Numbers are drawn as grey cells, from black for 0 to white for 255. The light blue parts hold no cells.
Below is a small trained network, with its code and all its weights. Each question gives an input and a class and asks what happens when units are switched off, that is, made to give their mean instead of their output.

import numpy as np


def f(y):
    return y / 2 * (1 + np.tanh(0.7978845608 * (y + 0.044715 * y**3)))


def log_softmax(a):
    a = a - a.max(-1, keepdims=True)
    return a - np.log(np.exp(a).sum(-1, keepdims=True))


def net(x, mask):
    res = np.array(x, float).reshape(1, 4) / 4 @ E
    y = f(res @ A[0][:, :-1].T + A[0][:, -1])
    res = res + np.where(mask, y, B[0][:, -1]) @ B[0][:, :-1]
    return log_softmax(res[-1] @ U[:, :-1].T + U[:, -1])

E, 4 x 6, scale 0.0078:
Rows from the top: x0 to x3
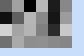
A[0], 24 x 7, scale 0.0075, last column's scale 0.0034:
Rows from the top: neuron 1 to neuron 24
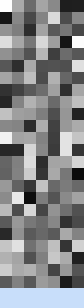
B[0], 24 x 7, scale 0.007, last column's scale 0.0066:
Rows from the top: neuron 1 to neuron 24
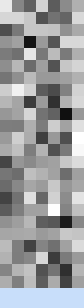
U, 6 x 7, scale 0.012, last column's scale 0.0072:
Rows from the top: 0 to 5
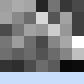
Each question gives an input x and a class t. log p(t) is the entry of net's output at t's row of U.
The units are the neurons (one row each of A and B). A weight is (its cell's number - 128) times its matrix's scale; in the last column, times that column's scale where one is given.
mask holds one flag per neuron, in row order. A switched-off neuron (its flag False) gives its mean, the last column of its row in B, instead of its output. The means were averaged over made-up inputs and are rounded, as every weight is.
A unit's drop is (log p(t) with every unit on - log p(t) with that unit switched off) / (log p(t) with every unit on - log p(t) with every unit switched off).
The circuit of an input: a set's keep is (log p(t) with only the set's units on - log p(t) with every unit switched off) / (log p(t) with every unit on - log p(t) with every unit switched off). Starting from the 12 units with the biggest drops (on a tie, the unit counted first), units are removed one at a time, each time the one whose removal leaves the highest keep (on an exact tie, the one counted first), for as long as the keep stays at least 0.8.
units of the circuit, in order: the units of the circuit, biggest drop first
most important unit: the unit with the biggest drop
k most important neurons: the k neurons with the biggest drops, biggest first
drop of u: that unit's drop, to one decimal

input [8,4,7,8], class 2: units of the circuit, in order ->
(neuron 17; neuron 11)
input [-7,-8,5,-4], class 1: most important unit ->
neuron 1
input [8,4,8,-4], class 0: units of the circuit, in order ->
(neuron 12; neuron 23)
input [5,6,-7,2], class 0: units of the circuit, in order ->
(neuron 2; neuron 8)
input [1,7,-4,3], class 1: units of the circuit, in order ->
(neuron 9; neuron 13)
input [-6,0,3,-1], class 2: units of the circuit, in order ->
(neuron 18; neuron 14)
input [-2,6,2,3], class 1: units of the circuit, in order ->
(neuron 13; neuron 9)
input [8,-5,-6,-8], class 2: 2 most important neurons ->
(neuron 3; neuron 17)
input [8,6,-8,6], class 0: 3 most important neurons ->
(neuron 2; neuron 8; neuron 24)
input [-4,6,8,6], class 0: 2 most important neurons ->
(neuron 12; neuron 23)
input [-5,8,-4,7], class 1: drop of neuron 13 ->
0.1
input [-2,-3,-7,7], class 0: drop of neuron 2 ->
0.3
